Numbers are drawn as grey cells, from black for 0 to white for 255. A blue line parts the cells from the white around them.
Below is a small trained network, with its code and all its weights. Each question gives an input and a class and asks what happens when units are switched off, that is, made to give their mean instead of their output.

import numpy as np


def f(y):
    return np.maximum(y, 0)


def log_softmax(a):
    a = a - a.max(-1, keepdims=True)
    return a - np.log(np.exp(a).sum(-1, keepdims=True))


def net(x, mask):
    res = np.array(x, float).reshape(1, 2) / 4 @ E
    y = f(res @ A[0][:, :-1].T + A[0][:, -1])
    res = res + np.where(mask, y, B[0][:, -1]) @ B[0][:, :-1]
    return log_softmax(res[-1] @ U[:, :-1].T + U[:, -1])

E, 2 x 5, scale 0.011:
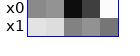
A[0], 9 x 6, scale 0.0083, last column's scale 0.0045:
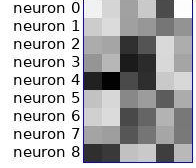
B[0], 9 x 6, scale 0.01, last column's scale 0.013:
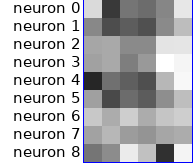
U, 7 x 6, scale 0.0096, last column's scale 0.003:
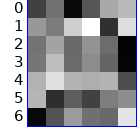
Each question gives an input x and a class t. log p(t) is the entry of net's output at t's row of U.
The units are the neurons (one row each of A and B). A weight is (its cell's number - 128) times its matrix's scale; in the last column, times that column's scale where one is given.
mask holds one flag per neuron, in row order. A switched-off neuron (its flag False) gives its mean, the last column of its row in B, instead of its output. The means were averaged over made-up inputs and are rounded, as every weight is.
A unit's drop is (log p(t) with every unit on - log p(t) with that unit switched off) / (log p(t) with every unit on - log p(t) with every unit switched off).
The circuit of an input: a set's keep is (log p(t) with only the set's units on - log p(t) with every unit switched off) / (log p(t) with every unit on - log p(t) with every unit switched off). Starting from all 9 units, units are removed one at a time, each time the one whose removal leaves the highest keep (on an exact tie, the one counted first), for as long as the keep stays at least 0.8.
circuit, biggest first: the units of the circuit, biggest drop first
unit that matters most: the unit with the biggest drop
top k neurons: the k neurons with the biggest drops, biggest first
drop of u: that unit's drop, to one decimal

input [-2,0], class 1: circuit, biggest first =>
[neuron 4; neuron 3]
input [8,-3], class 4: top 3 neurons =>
[neuron 3; neuron 2; neuron 6]
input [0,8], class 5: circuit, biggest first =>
[neuron 0; neuron 1]
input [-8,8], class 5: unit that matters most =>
neuron 0
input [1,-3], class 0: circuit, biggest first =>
[neuron 8; neuron 6]
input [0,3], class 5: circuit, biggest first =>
[neuron 8; neuron 3; neuron 0]
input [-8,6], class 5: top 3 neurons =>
[neuron 0; neuron 1; neuron 5]
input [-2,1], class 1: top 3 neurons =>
[neuron 4; neuron 3; neuron 2]
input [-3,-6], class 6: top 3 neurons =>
[neuron 4; neuron 6; neuron 0]
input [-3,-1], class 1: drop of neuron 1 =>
0.0
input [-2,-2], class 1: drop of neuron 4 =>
0.3
